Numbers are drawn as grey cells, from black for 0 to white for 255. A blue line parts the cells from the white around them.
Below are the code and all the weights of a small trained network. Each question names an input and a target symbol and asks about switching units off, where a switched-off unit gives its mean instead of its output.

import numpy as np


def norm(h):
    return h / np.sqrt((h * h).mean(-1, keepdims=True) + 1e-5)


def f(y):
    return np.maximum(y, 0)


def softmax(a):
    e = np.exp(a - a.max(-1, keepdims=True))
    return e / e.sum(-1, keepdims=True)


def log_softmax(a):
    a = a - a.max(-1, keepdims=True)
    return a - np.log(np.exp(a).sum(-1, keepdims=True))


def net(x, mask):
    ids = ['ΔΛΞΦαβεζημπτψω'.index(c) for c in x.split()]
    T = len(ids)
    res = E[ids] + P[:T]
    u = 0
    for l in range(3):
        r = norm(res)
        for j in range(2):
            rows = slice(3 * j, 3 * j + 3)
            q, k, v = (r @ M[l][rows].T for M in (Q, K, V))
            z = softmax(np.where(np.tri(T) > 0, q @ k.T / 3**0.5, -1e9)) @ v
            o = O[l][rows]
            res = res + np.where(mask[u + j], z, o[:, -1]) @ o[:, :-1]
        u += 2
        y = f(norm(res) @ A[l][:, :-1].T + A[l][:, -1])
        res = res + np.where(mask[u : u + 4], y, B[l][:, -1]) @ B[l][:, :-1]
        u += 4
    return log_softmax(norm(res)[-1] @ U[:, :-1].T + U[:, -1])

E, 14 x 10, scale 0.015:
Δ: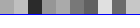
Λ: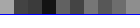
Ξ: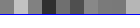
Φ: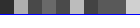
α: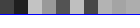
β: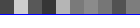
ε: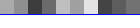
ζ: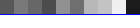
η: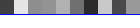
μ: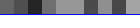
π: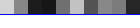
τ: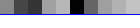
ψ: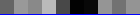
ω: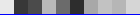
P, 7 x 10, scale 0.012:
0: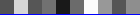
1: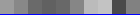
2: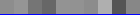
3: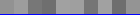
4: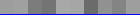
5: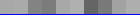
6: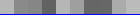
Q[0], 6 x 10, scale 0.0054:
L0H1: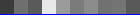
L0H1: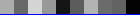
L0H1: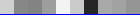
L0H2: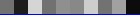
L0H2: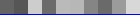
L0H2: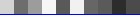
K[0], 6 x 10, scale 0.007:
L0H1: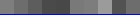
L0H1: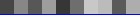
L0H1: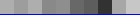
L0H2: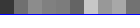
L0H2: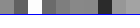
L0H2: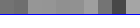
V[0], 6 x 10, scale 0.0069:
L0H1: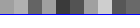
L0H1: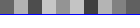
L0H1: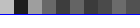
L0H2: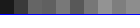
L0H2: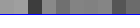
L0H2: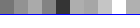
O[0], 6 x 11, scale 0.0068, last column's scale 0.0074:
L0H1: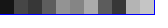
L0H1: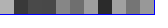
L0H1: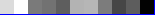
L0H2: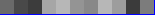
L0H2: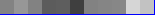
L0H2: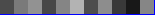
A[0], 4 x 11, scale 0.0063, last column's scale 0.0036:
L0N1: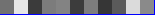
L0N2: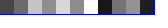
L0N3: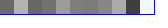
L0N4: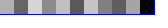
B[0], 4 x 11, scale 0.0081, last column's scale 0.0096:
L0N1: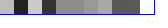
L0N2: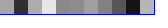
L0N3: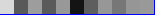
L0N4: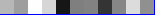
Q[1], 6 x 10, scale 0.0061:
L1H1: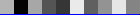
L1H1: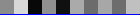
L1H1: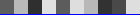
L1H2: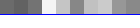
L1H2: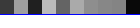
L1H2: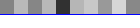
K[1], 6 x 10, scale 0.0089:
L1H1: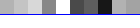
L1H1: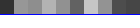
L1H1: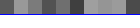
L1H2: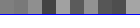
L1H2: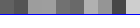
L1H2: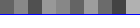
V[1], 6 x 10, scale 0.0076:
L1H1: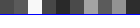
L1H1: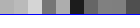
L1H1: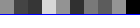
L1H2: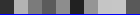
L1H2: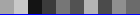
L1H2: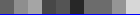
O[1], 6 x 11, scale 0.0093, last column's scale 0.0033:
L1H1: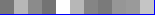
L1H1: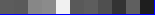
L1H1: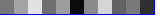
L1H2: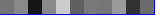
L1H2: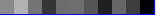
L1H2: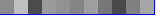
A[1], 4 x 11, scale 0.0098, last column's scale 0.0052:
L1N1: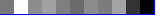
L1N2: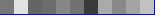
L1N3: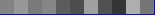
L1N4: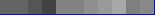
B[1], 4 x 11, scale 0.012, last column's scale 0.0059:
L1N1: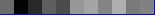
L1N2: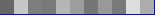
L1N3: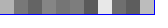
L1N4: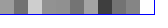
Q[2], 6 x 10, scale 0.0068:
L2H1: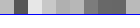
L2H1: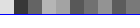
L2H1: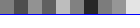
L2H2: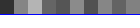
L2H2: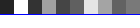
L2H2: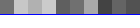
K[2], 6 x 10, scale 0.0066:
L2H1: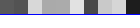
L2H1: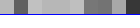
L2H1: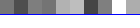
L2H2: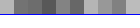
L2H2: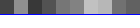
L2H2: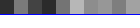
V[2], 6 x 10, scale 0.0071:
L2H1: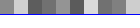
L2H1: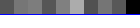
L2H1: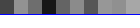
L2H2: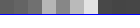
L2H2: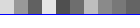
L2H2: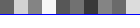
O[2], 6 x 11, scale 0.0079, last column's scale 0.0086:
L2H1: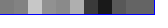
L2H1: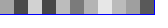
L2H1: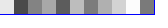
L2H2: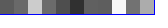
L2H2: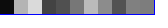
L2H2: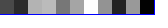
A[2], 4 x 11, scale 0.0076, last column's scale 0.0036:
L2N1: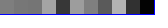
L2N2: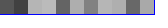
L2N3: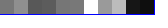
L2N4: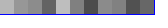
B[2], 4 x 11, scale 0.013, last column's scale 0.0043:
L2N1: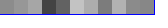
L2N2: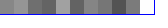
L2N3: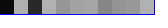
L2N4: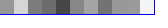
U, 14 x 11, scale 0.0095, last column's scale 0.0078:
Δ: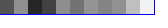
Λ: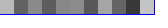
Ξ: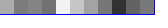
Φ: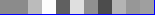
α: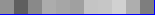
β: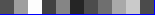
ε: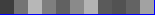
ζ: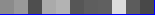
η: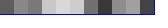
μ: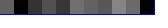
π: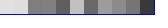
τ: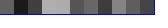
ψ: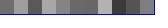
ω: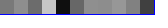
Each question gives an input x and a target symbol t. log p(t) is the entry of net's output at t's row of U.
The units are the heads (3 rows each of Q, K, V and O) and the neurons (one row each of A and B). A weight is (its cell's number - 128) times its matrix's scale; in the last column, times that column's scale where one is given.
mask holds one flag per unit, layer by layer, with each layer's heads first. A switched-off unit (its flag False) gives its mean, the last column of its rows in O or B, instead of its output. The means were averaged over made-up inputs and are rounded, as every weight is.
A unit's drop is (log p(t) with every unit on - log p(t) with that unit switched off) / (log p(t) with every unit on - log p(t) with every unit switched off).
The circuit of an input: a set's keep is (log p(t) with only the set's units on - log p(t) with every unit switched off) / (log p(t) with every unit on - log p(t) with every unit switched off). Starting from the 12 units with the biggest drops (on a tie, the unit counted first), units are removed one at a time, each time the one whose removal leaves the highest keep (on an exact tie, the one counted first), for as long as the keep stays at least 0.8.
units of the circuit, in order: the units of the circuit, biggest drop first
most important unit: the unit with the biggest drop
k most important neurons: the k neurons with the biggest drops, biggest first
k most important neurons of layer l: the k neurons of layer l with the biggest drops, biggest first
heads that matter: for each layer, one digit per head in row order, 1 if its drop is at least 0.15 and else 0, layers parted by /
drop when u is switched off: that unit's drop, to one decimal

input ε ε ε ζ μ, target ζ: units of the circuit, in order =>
[L1H2; L2H2]
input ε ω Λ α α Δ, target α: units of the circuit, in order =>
[L0H2; L1H2]
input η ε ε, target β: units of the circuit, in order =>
[L2H2; L1H2]
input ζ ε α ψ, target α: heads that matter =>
11 / 00 / 00
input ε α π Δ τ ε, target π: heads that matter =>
11 / 01 / 01
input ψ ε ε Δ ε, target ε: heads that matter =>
01 / 00 / 11
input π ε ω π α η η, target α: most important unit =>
L0H2
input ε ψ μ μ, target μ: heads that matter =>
10 / 10 / 10
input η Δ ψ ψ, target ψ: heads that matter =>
00 / 01 / 01
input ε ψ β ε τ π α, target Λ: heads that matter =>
11 / 10 / 00
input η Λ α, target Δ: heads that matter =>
01 / 01 / 00
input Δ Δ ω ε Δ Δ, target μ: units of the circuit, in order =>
[L1H1; L0H1]
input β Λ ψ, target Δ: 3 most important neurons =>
[L1N2; L0N2; L1N4]
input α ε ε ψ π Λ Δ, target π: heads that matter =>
10 / 01 / 00
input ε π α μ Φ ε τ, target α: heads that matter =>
11 / 00 / 11
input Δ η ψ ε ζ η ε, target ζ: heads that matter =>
10 / 01 / 01
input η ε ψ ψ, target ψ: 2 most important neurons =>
[L1N3; L0N1]
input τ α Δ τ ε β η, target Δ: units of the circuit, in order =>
[L1N4; L2H1]
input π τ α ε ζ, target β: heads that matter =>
01 / 10 / 00
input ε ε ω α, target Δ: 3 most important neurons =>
[L2N2; L0N1; L1N3]
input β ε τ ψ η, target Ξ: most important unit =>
L2H2
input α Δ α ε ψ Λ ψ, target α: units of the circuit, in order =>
[L0H2; L2H1]
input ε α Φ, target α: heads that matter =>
01 / 01 / 00
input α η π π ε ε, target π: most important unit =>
L1H2
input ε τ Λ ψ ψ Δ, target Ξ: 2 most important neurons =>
[L0N1; L0N2]
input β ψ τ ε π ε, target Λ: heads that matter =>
00 / 11 / 00
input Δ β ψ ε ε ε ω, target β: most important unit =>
L0N2
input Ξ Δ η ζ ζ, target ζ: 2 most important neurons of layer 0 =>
[L0N3; L0N1]
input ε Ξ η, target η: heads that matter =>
10 / 10 / 10
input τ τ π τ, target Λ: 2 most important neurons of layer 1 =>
[L1N3; L1N2]
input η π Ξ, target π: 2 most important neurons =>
[L1N3; L2N4]
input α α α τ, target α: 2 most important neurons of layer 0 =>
[L0N1; L0N2]
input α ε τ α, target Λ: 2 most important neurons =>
[L2N2; L2N3]
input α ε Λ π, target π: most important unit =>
L0H1
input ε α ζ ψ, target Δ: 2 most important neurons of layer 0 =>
[L0N2; L0N3]
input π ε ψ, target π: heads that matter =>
00 / 01 / 00
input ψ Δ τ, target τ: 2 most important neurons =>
[L1N4; L2N4]
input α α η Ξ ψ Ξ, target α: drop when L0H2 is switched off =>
1.3
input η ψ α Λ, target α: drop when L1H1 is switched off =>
0.0
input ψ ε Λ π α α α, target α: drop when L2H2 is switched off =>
0.1
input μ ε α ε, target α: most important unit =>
L0H2
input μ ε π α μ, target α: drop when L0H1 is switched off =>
0.2
